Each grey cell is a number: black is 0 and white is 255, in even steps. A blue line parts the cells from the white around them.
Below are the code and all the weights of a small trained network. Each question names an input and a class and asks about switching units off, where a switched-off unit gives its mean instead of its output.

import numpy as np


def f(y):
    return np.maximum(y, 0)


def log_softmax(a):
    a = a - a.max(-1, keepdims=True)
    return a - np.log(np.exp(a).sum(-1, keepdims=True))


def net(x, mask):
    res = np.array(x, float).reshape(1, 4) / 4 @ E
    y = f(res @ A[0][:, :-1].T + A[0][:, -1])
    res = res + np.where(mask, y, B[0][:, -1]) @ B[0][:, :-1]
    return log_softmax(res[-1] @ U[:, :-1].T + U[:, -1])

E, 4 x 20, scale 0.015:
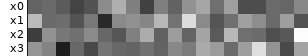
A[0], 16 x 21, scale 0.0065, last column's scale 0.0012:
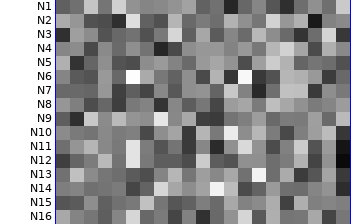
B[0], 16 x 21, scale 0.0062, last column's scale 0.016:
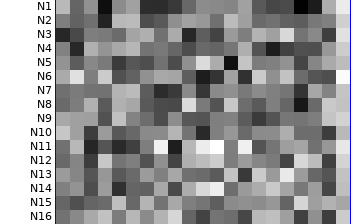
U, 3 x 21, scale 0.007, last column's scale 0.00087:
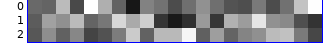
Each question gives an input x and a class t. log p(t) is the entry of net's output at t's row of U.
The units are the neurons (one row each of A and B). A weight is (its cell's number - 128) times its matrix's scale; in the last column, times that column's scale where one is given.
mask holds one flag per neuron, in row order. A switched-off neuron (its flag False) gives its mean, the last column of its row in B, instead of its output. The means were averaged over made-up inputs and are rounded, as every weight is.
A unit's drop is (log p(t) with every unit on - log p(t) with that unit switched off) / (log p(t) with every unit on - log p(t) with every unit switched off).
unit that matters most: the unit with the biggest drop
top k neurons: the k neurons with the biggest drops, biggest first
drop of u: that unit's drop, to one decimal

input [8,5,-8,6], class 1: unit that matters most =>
N6
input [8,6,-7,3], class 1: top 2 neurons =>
(N6, N11)
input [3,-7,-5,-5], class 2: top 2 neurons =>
(N11, N12)
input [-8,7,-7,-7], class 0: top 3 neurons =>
(N1, N11, N9)
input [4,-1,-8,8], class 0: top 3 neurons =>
(N8, N2, N4)
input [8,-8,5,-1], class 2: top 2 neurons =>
(N11, N12)
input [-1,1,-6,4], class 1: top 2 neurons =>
(N6, N1)
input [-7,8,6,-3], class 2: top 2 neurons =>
(N14, N6)
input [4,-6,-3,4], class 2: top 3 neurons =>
(N11, N12, N1)
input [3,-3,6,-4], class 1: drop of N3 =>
0.3
